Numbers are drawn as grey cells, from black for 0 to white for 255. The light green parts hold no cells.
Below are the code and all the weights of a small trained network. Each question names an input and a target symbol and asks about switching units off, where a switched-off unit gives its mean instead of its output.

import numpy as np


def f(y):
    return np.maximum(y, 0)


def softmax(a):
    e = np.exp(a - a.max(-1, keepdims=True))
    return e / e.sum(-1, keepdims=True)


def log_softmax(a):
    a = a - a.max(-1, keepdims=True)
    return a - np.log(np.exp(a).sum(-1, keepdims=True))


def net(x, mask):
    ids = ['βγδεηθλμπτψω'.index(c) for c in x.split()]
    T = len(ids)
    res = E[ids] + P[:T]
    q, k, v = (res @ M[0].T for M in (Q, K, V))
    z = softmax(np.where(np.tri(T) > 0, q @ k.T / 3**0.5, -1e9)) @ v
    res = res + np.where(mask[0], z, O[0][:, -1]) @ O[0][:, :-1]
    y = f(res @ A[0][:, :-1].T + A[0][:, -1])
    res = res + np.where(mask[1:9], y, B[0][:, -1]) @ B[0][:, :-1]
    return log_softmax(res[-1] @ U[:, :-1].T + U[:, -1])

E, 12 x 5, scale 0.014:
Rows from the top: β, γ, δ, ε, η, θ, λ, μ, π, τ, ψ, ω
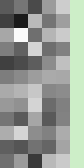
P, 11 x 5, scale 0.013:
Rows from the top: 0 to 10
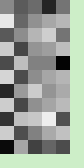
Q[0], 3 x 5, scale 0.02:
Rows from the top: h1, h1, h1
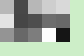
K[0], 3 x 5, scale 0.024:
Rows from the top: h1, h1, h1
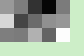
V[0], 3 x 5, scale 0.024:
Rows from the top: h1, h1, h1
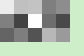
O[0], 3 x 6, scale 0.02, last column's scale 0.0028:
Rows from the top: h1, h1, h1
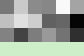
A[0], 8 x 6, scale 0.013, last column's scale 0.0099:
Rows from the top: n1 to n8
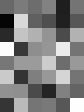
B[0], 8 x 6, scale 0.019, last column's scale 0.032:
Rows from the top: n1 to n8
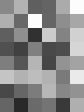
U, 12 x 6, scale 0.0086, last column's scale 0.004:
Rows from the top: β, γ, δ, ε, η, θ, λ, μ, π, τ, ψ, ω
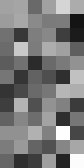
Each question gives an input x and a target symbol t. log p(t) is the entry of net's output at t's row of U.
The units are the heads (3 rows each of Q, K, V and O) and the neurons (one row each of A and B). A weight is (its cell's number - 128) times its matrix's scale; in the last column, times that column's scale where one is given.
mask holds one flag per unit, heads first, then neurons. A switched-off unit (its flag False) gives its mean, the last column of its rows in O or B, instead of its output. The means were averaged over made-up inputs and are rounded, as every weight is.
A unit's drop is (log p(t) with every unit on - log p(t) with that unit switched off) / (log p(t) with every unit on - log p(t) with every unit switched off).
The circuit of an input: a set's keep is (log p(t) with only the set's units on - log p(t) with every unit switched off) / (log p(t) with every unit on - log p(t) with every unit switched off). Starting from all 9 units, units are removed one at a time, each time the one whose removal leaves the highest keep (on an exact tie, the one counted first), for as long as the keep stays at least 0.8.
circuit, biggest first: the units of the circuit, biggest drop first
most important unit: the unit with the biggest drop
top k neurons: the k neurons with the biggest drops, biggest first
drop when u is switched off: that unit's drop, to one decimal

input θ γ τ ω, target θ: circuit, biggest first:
n1; n3
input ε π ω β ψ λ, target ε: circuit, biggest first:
h1; n3
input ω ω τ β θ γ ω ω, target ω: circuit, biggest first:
h1
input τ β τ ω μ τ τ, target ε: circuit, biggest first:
n3; h1
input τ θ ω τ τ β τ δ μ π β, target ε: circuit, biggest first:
h1; n3
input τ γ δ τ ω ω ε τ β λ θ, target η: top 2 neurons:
n1; n6
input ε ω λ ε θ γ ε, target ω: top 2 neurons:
n1; n6
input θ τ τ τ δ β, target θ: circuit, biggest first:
n1; n3
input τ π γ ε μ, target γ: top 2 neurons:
n2; n1
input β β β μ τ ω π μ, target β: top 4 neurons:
n1; n4; n8; n6
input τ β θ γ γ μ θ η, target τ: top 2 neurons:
n6; n8
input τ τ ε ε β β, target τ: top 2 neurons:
n6; n8
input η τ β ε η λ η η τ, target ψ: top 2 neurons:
n1; n4
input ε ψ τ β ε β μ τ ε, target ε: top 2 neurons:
n3; n4
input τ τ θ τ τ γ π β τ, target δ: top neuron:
n8
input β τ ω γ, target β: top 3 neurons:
n1; n4; n8
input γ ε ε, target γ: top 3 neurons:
n2; n1; n4
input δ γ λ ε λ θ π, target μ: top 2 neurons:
n3; n6
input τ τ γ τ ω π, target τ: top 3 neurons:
n6; n8; n3
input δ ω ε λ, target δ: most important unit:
n4
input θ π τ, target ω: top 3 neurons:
n1; n6; n8
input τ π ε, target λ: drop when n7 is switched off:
0.0
